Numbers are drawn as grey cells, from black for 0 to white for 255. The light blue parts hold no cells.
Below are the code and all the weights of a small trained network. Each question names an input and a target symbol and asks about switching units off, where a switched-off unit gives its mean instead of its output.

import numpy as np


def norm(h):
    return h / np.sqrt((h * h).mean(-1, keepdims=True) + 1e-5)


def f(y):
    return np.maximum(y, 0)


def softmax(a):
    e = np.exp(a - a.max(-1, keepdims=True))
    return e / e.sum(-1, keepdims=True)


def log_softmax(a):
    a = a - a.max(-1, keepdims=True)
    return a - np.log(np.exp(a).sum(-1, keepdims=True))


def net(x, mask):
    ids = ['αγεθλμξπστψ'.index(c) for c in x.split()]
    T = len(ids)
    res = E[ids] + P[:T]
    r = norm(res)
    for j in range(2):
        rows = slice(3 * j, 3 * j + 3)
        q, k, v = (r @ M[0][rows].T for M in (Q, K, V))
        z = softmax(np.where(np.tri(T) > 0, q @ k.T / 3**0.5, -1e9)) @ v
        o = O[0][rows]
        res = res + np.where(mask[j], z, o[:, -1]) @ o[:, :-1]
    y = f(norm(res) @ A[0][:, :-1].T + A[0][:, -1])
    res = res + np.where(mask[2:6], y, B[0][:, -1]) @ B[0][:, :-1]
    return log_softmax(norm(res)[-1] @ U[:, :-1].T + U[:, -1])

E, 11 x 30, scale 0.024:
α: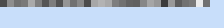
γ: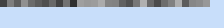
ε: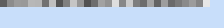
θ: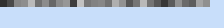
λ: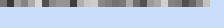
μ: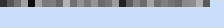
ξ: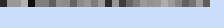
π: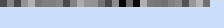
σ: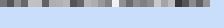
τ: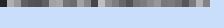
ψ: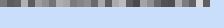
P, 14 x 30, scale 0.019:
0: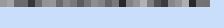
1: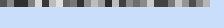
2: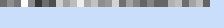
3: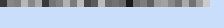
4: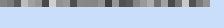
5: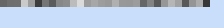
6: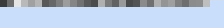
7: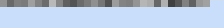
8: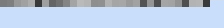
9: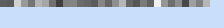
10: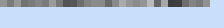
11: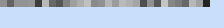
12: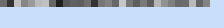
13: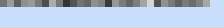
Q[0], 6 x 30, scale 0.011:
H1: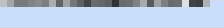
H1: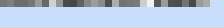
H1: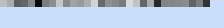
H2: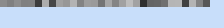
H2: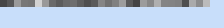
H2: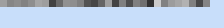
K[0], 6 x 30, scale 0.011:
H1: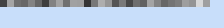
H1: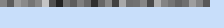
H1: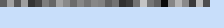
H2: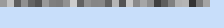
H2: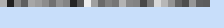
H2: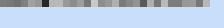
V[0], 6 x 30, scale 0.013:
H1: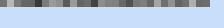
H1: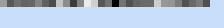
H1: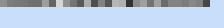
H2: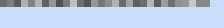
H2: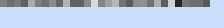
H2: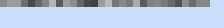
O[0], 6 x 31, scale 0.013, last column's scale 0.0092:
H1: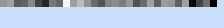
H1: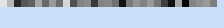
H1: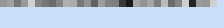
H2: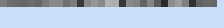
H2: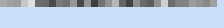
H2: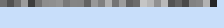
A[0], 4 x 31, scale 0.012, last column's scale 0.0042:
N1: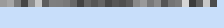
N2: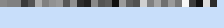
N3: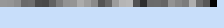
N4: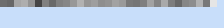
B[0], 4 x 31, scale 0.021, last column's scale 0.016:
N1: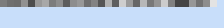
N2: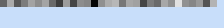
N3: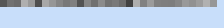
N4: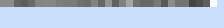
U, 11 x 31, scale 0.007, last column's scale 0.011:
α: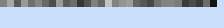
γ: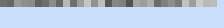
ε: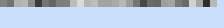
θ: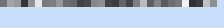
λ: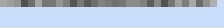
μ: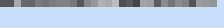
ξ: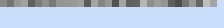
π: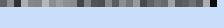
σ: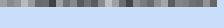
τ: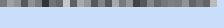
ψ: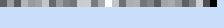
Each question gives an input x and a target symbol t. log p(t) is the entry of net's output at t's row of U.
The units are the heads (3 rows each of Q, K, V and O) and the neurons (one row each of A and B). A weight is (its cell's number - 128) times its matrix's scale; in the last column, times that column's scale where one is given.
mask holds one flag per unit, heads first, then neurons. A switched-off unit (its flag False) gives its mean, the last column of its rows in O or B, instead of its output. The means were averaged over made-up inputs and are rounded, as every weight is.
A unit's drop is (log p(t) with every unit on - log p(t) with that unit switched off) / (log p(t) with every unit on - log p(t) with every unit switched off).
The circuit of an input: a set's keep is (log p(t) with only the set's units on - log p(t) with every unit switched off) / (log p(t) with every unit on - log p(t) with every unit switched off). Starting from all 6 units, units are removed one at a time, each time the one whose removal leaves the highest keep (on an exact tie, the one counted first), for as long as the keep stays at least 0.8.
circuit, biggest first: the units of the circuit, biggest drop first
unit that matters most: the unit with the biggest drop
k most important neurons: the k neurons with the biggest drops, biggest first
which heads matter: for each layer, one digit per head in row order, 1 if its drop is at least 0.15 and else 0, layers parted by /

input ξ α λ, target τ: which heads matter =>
10
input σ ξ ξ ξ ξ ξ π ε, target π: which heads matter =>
11
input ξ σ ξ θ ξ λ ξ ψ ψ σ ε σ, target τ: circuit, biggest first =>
H1
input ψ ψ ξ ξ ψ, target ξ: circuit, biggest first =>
N1, N2
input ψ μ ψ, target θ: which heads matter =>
10
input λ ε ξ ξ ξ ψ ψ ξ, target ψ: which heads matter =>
01
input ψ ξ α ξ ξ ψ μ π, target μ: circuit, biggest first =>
H2, N4
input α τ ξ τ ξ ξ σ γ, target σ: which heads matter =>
01
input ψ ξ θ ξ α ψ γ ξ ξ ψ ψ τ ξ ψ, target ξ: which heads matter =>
10
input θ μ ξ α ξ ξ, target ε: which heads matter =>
11
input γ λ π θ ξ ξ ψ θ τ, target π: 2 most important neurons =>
N3, N4
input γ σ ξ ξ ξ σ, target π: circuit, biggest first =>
N3, H1
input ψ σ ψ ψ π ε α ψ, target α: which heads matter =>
11
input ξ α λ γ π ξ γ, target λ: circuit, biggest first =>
H1
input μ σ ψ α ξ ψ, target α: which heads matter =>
01
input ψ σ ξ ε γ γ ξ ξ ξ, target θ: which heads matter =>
10
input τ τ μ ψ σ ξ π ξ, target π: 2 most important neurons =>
N3, N1
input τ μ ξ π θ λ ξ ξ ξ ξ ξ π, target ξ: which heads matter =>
01
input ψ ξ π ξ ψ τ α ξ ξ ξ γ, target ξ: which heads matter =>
10
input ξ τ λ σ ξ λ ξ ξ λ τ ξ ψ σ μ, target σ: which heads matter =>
01
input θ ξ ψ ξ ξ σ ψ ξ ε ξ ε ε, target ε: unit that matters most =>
H2
